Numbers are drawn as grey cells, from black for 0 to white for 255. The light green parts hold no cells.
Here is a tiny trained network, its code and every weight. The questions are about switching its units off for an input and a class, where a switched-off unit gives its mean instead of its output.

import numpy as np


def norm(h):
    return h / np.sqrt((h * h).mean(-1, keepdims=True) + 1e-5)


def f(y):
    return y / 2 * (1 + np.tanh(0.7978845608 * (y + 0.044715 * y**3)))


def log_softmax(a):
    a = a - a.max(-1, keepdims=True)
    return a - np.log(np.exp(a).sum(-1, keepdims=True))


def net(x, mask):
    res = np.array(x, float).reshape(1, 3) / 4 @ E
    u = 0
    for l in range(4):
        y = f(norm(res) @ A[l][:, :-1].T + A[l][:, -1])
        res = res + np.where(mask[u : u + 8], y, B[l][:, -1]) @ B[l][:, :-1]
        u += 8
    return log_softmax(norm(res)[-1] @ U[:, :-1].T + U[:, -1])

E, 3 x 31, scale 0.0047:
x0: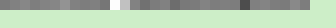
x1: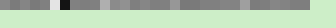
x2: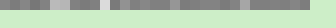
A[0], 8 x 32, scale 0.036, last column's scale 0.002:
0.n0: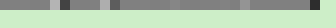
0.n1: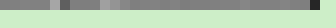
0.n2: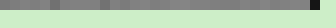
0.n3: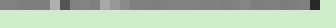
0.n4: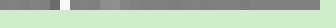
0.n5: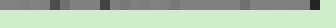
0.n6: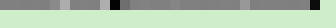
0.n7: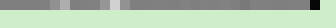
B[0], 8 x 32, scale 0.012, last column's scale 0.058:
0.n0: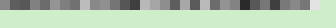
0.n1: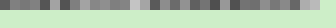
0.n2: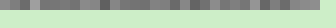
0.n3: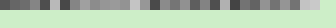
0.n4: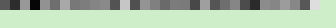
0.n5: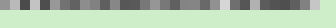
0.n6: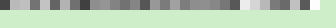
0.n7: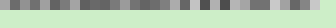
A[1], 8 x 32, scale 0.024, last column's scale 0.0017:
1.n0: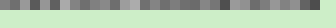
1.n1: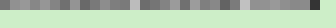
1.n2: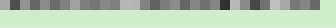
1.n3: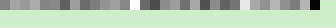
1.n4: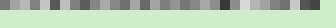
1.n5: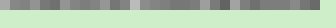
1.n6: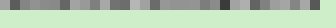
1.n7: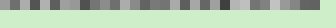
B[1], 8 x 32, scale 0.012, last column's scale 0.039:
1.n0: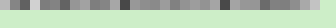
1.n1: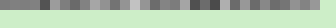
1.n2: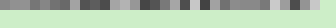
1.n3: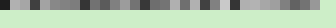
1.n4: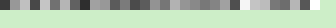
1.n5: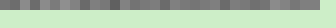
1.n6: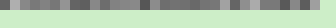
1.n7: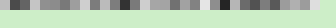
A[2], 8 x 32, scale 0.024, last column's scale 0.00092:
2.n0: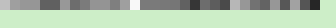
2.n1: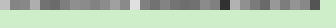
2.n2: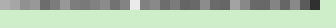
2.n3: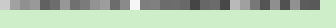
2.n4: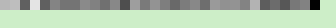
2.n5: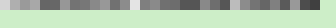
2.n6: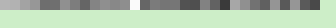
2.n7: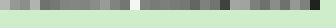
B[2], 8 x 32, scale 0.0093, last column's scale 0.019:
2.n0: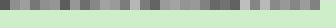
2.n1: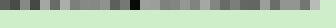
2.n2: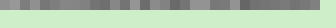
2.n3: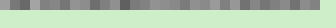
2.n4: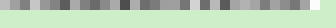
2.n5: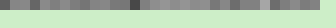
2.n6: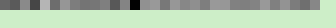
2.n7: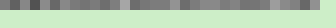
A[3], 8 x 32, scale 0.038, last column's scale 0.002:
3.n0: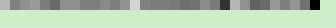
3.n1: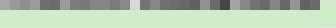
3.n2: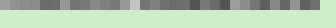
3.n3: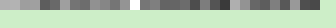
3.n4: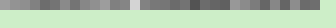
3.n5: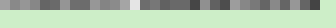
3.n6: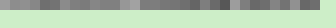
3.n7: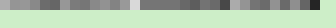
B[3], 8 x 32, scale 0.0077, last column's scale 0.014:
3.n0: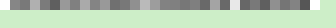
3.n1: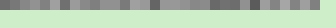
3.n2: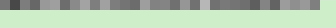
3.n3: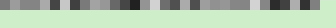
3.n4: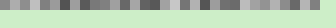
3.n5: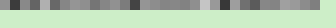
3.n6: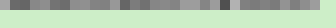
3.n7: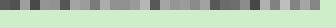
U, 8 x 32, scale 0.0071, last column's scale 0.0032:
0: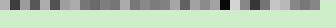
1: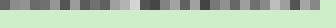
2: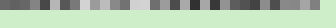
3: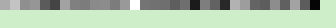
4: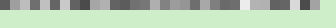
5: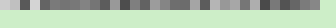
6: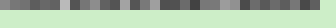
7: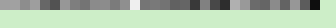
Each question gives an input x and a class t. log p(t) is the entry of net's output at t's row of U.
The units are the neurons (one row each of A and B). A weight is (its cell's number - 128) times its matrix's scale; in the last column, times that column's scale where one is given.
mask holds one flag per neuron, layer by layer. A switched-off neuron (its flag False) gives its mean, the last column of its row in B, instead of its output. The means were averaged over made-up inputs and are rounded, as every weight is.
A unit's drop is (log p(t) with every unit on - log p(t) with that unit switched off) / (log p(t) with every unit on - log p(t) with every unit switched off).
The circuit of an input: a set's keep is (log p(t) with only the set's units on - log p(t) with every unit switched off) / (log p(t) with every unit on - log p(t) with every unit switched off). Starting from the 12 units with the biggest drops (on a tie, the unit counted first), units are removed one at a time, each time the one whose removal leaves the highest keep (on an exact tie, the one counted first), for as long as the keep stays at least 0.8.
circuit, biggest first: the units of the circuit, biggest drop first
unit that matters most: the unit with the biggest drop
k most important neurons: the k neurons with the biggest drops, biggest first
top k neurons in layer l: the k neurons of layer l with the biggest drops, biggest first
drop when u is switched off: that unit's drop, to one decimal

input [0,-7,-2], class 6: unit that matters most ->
0.n4
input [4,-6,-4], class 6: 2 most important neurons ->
0.n5; 0.n4
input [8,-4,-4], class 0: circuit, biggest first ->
0.n7; 0.n6
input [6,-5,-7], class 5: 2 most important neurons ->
0.n5; 0.n6
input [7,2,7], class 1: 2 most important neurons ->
0.n3; 0.n1
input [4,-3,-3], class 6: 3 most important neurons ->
0.n5; 0.n6; 0.n4
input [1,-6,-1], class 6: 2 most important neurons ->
0.n5; 0.n4
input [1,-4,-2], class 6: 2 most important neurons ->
0.n4; 0.n5
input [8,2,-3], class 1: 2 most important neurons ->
0.n4; 1.n3
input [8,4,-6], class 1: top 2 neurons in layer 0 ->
0.n0; 0.n6
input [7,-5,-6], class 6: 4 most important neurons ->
0.n5; 0.n6; 0.n4; 1.n0
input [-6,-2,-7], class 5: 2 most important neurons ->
0.n5; 0.n4
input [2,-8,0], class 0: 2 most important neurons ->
0.n4; 0.n0
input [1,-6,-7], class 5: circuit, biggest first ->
0.n5
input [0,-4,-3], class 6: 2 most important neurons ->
0.n4; 1.n0
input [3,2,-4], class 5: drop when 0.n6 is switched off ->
0.4
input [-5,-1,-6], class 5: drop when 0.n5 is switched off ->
0.8
